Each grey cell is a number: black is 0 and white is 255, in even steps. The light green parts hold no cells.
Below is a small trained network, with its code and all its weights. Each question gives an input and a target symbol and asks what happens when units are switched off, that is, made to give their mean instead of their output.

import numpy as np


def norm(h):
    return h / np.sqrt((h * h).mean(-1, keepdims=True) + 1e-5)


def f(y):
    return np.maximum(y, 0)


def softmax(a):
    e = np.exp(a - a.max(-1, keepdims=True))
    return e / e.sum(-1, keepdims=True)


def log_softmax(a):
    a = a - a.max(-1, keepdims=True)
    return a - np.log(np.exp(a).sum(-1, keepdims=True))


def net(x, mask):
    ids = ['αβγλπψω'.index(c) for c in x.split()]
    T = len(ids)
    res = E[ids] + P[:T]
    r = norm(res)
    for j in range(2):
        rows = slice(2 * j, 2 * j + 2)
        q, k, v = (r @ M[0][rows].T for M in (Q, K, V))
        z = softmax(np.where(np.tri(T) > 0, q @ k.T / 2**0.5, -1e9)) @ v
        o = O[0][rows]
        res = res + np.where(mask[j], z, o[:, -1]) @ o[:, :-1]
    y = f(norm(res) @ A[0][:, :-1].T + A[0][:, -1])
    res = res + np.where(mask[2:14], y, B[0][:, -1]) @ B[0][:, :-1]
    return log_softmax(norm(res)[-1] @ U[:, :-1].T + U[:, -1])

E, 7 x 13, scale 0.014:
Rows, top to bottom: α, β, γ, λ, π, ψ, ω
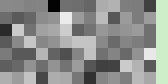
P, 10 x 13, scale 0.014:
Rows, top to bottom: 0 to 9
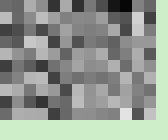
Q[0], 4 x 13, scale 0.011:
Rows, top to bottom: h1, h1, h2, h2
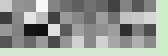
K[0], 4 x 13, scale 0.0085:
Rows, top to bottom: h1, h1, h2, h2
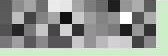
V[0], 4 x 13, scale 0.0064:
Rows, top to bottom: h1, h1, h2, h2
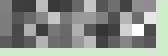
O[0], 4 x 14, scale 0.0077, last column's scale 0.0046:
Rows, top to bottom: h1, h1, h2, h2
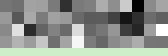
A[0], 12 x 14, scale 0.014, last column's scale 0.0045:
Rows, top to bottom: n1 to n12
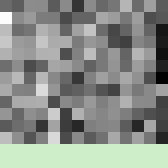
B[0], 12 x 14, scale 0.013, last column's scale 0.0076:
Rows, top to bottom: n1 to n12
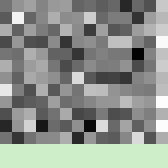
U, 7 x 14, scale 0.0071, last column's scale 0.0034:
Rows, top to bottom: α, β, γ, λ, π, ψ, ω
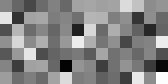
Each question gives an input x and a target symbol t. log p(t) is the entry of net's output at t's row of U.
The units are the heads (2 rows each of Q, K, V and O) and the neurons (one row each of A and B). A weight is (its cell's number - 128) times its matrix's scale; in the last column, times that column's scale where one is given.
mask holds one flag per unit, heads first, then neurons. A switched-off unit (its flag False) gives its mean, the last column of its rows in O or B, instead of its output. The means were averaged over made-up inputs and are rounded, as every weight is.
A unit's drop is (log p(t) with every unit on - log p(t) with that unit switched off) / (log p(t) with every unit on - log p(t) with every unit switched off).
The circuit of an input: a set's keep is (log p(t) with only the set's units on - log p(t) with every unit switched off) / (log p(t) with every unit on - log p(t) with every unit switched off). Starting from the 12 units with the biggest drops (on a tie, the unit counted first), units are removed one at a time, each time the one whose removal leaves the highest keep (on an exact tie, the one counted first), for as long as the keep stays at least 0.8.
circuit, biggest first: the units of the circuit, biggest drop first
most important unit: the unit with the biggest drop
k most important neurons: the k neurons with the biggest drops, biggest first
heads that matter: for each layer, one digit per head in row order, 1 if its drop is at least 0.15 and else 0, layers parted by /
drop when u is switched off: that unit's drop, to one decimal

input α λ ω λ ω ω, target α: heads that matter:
10
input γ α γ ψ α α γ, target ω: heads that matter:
01
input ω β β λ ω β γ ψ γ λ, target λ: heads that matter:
01
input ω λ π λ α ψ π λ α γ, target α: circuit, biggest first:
n9
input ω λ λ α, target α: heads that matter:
01
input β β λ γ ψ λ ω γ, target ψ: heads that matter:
10
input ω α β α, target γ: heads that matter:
10
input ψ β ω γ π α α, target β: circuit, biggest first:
h2, h1, n8
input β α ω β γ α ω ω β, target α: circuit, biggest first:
h1, n11
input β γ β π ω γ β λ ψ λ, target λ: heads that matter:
01
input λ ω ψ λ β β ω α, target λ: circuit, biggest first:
n2, n7
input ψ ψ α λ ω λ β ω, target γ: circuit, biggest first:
n12, n2
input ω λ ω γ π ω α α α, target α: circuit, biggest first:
h1, n11, n9
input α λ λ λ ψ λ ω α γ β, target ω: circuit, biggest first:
h1, n11
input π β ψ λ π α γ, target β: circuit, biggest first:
h1, n8
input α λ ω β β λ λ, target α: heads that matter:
00
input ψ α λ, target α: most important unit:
h1
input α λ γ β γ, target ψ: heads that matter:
00
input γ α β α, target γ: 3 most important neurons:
n11, n3, n2
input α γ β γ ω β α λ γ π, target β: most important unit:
n5
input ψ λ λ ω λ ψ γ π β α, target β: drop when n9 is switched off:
0.2
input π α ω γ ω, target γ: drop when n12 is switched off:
0.1
